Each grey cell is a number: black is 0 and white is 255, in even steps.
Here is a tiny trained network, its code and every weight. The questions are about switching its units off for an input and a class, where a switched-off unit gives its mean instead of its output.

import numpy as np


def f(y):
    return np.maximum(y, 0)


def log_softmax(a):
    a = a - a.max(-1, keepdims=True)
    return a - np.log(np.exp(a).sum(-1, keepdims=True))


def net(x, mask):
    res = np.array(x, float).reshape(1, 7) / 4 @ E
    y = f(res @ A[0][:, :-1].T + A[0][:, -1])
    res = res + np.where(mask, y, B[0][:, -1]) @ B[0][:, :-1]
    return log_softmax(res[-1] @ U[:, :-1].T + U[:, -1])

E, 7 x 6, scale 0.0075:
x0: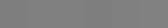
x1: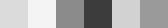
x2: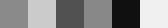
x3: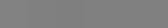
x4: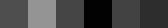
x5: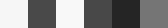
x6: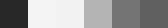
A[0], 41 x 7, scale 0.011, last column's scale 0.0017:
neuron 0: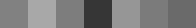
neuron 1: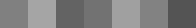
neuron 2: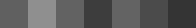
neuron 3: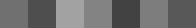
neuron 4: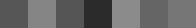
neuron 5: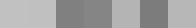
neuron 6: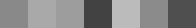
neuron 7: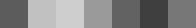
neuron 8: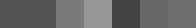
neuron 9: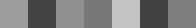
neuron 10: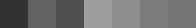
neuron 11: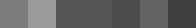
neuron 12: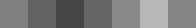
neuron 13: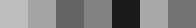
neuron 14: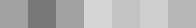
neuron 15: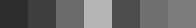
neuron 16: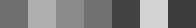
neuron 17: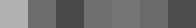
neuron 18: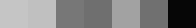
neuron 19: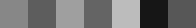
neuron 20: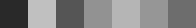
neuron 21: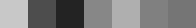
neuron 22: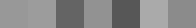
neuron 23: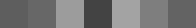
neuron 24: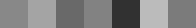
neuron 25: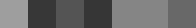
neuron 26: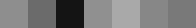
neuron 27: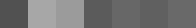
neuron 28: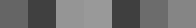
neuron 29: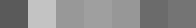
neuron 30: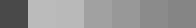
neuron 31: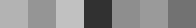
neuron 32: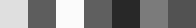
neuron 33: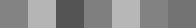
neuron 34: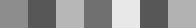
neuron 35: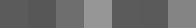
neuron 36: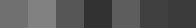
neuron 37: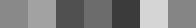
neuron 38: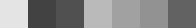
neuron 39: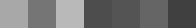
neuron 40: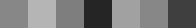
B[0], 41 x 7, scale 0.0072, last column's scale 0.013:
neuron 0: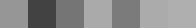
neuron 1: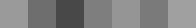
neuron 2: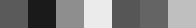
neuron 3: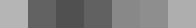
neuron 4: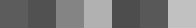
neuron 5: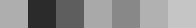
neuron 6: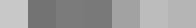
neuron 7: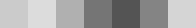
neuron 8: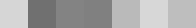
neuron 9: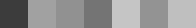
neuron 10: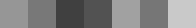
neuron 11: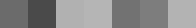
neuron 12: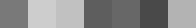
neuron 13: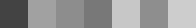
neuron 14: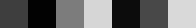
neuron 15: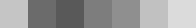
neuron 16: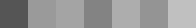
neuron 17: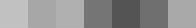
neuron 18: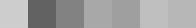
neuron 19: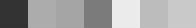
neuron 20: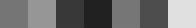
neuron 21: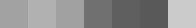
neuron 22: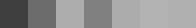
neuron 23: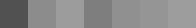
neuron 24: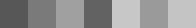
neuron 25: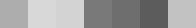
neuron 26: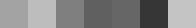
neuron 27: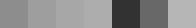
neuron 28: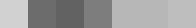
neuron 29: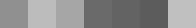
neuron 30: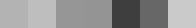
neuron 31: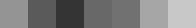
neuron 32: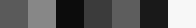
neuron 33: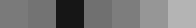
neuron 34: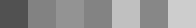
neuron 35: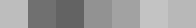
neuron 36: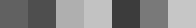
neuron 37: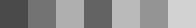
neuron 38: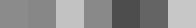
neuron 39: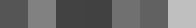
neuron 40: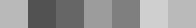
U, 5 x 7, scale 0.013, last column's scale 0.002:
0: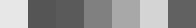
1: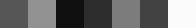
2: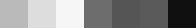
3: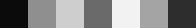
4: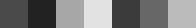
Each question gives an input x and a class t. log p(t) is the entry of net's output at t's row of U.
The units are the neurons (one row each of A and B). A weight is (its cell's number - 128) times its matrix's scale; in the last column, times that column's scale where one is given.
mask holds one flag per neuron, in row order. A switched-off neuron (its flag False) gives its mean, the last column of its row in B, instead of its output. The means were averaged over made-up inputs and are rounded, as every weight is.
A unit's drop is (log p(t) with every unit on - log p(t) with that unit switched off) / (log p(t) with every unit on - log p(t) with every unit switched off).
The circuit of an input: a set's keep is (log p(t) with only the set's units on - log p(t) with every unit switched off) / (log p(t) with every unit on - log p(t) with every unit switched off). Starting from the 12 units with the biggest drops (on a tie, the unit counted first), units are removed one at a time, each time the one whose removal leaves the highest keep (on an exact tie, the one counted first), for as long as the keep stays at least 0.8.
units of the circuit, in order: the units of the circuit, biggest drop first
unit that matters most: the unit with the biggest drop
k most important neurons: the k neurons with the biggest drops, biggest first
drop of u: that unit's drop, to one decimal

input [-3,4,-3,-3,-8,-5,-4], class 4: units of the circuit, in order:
(neuron 14)
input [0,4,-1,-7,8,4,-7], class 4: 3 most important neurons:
(neuron 2; neuron 36; neuron 4)
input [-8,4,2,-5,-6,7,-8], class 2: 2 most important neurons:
(neuron 38; neuron 25)
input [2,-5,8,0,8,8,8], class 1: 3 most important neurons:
(neuron 32; neuron 39; neuron 3)
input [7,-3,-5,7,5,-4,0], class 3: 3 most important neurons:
(neuron 19; neuron 14; neuron 32)
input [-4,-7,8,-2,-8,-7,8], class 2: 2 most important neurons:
(neuron 30; neuron 29)
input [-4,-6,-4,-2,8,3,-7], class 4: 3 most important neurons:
(neuron 2; neuron 36; neuron 4)
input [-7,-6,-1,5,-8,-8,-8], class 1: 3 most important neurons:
(neuron 10; neuron 26; neuron 7)
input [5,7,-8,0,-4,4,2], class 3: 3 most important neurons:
(neuron 19; neuron 34; neuron 9)
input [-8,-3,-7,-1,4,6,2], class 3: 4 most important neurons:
(neuron 19; neuron 9; neuron 20; neuron 34)
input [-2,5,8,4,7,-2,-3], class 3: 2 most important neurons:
(neuron 37; neuron 13)
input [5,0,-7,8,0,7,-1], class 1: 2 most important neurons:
(neuron 32; neuron 39)
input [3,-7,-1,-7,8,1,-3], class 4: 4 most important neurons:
(neuron 36; neuron 2; neuron 4; neuron 11)
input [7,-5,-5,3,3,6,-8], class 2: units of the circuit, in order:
(neuron 25)
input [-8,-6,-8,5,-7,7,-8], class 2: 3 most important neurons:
(neuron 38; neuron 25; neuron 21)
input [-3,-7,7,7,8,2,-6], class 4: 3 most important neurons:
(neuron 36; neuron 2; neuron 11)
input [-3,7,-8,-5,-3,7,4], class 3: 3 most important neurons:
(neuron 19; neuron 34; neuron 9)
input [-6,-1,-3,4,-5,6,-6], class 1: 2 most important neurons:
(neuron 32; neuron 7)
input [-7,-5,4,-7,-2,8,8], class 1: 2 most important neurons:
(neuron 32; neuron 39)
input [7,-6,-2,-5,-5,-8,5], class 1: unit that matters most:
neuron 20
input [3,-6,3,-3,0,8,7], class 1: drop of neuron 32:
1.2
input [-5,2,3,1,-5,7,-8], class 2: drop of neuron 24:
0.0
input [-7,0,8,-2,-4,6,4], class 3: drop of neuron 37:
0.1
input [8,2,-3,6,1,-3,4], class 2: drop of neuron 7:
0.3
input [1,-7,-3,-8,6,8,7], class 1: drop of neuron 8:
-0.1
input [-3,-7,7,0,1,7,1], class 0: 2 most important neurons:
(neuron 28; neuron 8)
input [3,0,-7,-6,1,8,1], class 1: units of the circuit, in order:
(neuron 32)
